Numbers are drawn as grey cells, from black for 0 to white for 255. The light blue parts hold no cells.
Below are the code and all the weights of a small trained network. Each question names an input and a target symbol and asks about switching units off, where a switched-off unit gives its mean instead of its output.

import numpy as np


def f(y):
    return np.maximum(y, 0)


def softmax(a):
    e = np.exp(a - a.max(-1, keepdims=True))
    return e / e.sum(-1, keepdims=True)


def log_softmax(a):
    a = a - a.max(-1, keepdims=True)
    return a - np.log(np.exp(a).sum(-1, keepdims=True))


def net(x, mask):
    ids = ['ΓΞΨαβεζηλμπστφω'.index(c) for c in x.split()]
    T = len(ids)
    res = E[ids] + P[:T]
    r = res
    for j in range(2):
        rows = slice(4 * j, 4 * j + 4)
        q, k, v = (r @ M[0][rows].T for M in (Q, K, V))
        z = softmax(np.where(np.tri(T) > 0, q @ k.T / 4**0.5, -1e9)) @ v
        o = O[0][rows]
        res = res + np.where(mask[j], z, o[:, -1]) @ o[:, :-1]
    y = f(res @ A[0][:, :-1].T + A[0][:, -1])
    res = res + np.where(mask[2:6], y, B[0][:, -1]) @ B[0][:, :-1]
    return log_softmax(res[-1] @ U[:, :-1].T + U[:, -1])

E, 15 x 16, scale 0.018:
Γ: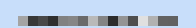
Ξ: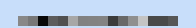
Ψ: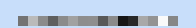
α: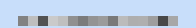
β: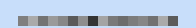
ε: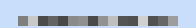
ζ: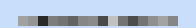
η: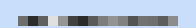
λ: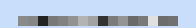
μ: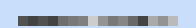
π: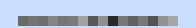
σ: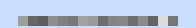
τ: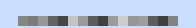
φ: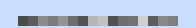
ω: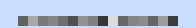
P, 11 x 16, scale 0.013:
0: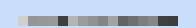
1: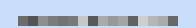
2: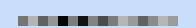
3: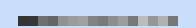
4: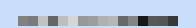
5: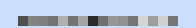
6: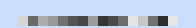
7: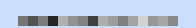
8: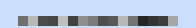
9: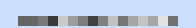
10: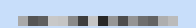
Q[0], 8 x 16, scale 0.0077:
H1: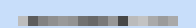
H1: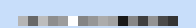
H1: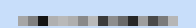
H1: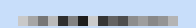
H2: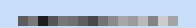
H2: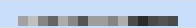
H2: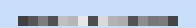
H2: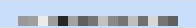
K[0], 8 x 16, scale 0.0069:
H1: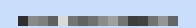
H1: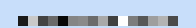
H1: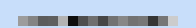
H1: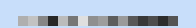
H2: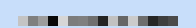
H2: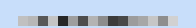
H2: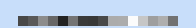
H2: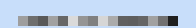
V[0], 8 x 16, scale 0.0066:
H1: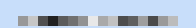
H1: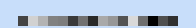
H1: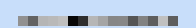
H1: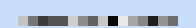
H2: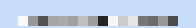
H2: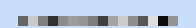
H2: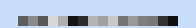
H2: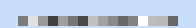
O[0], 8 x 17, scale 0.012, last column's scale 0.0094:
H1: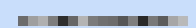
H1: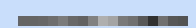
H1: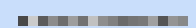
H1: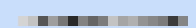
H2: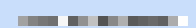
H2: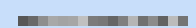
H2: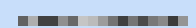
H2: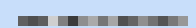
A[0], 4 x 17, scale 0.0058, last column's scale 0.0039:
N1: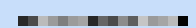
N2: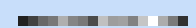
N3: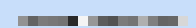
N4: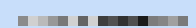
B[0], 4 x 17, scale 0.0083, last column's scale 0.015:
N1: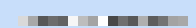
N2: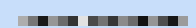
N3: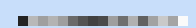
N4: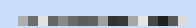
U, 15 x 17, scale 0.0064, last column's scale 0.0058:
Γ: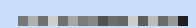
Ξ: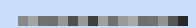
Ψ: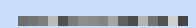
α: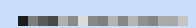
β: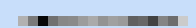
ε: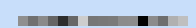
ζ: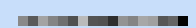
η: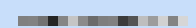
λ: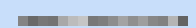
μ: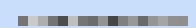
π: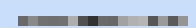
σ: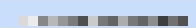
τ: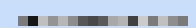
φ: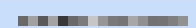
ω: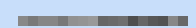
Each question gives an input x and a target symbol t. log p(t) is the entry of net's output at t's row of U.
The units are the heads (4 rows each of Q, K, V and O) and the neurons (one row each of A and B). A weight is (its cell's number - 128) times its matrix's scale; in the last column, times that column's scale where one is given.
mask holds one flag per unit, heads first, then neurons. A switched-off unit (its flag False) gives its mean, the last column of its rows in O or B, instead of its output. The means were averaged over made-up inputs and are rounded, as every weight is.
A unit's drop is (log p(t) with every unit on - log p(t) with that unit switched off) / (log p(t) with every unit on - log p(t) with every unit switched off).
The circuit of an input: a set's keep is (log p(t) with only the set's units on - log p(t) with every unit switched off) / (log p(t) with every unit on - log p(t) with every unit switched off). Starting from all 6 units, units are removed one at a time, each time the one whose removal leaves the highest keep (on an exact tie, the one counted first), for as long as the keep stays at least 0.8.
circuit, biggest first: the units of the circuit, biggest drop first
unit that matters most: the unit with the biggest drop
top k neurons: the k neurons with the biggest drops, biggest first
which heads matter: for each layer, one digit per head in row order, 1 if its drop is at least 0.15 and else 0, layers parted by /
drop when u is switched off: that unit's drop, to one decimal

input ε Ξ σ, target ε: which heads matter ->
10
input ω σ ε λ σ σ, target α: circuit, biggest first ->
[H2 N3]
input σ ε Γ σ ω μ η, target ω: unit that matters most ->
H1
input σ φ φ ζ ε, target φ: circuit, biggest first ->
[H2 H1]
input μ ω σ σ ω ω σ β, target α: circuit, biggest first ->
[H2 N4]
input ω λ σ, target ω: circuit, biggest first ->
[H1 N4 H2]
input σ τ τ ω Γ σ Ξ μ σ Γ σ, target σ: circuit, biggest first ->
[H1 H2]
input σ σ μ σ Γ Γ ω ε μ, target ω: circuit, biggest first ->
[H1 N4]
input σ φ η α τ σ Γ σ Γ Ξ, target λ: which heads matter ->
01
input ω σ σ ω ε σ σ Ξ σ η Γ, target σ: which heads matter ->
11
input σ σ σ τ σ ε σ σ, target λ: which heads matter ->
01
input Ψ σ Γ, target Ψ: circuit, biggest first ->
[H2 H1]
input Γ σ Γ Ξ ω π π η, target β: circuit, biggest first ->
[H1 N2]
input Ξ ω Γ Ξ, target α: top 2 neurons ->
[N3 N4]
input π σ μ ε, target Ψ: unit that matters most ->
H2
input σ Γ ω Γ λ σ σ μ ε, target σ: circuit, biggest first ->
[H1 H2]
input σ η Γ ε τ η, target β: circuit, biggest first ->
[N2 H1]
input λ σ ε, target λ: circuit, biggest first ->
[H2 H1]
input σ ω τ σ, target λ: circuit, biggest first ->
[H2 N1]
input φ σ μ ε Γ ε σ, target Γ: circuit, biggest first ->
[H1 H2 N3]
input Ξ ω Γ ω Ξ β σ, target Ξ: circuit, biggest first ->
[H1]
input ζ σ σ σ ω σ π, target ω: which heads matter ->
10
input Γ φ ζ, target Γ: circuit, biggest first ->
[H1 H2]
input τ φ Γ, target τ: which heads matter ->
10
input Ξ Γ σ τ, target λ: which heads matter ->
01
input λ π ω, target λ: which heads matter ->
11
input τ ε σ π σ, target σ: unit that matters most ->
H1
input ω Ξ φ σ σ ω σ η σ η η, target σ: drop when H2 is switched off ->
0.2
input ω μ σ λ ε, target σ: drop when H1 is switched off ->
0.5
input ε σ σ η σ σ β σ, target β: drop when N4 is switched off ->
0.1
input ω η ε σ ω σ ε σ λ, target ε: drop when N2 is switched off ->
0.0
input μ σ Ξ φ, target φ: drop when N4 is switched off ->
0.1
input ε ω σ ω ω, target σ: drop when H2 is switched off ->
0.2
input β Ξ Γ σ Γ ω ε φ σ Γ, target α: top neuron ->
[N3]
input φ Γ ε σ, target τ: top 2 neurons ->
[N1 N2]
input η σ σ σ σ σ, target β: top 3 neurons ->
[N2 N3 N4]
